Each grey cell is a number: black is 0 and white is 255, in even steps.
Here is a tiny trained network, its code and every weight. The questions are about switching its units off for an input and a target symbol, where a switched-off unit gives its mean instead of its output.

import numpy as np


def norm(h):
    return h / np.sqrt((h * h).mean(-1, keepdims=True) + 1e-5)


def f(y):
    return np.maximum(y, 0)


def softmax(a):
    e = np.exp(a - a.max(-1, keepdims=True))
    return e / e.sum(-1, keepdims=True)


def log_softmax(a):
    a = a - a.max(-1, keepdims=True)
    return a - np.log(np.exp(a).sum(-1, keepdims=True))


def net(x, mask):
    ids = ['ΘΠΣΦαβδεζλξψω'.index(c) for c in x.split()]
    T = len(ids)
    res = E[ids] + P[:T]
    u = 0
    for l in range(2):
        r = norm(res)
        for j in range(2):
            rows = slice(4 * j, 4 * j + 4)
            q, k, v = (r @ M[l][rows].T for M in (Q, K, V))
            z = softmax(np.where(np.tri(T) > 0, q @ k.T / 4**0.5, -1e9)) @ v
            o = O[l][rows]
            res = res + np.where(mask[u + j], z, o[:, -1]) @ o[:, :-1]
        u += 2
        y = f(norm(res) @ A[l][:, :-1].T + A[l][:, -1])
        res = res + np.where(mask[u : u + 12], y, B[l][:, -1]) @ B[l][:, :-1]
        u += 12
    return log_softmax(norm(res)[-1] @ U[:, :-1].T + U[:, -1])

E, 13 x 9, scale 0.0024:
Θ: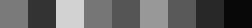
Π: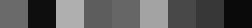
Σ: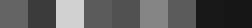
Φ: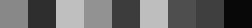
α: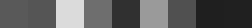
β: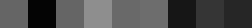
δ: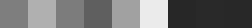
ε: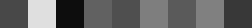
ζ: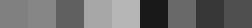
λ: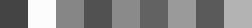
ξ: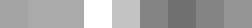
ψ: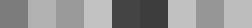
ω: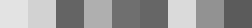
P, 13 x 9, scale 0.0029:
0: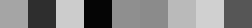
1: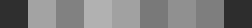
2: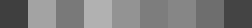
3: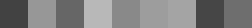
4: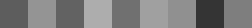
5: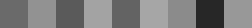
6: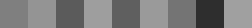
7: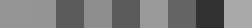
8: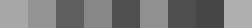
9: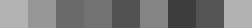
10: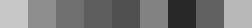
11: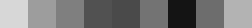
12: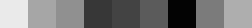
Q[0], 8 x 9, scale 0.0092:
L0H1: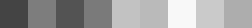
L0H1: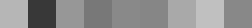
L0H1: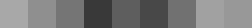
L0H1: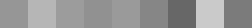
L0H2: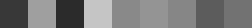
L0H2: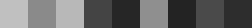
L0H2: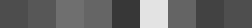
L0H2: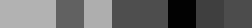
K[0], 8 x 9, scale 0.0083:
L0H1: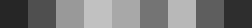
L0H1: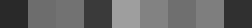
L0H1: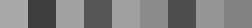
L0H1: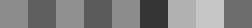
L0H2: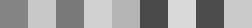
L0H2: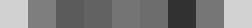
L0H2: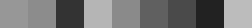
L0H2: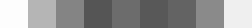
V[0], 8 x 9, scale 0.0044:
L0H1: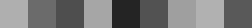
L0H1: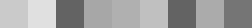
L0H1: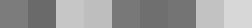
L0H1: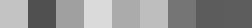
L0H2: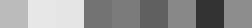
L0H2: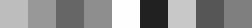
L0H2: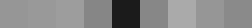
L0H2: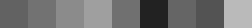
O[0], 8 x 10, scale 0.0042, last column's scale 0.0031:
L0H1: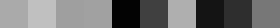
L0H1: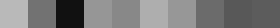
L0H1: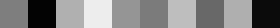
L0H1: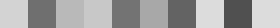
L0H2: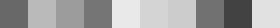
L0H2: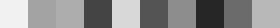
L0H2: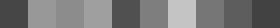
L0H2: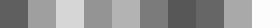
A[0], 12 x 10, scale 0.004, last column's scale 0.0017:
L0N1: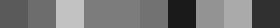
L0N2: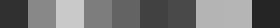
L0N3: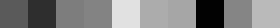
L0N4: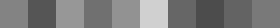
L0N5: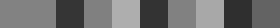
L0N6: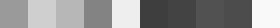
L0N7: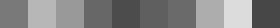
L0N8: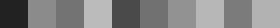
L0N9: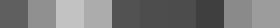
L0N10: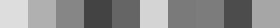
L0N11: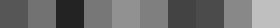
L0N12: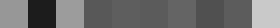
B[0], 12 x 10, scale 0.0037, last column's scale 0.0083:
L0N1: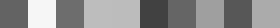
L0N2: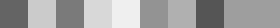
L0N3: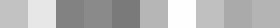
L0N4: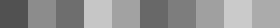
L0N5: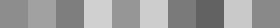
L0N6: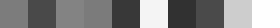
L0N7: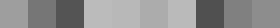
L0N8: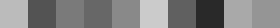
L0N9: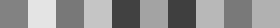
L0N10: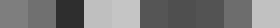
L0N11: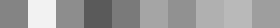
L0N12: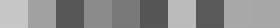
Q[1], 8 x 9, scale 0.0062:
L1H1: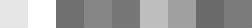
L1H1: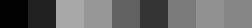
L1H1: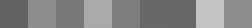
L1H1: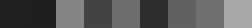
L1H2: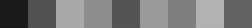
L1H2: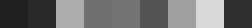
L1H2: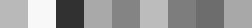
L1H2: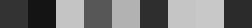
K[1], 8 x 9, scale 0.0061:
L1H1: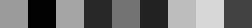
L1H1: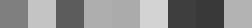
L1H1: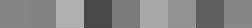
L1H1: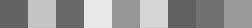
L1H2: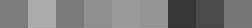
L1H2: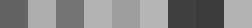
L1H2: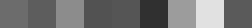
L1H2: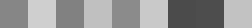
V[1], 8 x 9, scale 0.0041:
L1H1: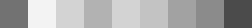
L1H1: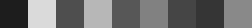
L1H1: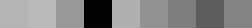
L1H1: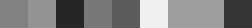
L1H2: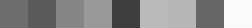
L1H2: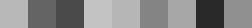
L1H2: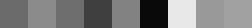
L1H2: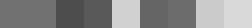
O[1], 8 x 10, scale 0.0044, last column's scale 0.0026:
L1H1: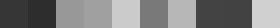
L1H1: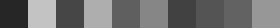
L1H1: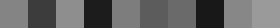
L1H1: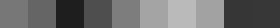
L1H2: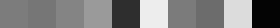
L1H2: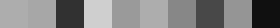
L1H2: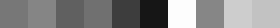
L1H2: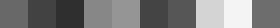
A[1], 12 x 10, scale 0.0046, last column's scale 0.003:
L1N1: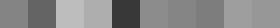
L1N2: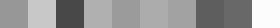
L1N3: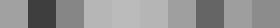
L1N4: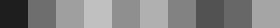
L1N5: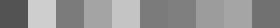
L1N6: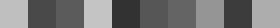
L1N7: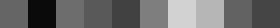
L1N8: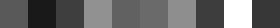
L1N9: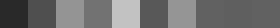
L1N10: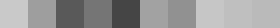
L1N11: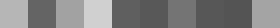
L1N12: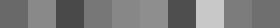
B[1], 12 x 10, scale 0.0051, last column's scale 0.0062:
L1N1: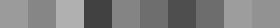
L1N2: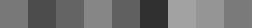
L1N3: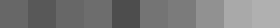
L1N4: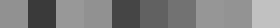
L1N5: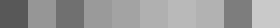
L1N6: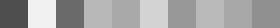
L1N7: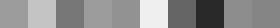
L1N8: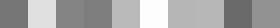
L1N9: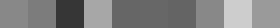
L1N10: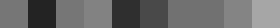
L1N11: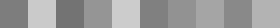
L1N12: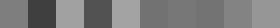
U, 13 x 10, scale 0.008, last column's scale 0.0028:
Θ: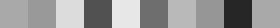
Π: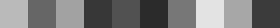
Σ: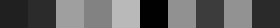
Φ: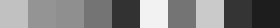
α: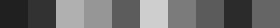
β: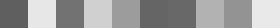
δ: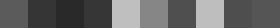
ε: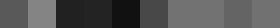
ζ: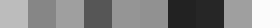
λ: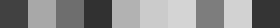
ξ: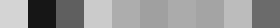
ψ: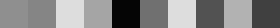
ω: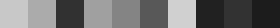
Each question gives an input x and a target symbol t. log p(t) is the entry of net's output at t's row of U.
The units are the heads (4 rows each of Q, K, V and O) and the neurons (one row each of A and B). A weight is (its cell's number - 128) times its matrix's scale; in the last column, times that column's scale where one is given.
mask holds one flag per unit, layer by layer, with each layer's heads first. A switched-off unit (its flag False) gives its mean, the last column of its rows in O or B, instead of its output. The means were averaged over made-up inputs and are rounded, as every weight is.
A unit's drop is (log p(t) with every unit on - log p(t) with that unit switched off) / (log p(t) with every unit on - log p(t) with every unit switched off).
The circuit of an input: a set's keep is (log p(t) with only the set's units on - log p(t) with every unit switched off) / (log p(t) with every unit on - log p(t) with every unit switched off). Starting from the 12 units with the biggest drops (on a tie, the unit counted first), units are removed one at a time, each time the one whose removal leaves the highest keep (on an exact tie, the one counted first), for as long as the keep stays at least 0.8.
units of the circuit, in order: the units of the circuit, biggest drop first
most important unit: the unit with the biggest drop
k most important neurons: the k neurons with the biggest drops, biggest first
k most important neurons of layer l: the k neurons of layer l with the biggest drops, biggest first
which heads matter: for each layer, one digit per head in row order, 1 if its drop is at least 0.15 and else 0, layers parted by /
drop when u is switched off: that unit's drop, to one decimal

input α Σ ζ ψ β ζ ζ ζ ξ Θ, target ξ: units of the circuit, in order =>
[L0H1]
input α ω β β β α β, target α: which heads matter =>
10 / 11
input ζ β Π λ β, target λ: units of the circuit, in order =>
[L0H1; L0N3]
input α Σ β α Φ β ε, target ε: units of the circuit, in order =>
[L0H2; L0H1]
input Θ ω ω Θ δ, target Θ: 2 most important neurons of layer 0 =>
[L0N6; L0N3]
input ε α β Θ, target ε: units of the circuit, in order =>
[L1H1; L0H2]
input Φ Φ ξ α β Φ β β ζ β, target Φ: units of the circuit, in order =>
[L1H1; L0H2; L1H2]
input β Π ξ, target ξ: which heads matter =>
10 / 00
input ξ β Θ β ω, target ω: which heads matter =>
01 / 00
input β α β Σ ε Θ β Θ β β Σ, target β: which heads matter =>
11 / 00
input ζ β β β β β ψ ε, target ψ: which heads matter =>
11 / 00
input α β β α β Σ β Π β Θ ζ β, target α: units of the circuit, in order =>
[L1H1; L1H2]
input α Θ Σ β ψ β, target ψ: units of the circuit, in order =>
[L0H1; L0N10]
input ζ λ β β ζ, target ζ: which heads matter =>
01 / 00
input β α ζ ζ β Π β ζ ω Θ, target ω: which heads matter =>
10 / 00
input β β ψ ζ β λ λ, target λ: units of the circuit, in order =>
[L0H1]
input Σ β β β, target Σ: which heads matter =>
11 / 11
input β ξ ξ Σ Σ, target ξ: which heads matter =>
10 / 00
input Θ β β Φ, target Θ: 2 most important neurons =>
[L0N6; L0N8]
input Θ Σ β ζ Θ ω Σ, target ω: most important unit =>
L0H2
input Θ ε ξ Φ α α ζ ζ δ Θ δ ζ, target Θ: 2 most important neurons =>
[L0N6; L0N3]
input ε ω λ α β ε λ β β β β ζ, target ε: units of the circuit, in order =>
[L1H1; L0H1]
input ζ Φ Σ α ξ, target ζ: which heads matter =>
01 / 10
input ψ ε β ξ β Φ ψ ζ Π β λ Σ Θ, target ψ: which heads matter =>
11 / 01
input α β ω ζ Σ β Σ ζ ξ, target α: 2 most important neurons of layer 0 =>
[L0N8; L0N2]
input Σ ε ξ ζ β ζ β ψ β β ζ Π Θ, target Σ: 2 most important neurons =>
[L0N6; L0N2]
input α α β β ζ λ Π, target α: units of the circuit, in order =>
[L1H1]
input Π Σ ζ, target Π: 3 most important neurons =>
[L0N6; L0N9; L0N12]
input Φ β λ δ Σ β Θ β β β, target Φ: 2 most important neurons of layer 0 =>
[L0N8; L0N10]
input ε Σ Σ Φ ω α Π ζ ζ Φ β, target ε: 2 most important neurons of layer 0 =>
[L0N6; L0N9]
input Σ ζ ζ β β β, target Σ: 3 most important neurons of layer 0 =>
[L0N6; L0N2; L0N12]
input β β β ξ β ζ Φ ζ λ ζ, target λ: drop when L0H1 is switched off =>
0.9
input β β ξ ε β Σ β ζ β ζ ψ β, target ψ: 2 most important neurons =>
[L0N10; L0N12]
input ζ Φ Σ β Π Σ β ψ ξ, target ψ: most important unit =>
L0H1
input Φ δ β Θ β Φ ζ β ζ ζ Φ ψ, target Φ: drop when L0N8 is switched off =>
0.2
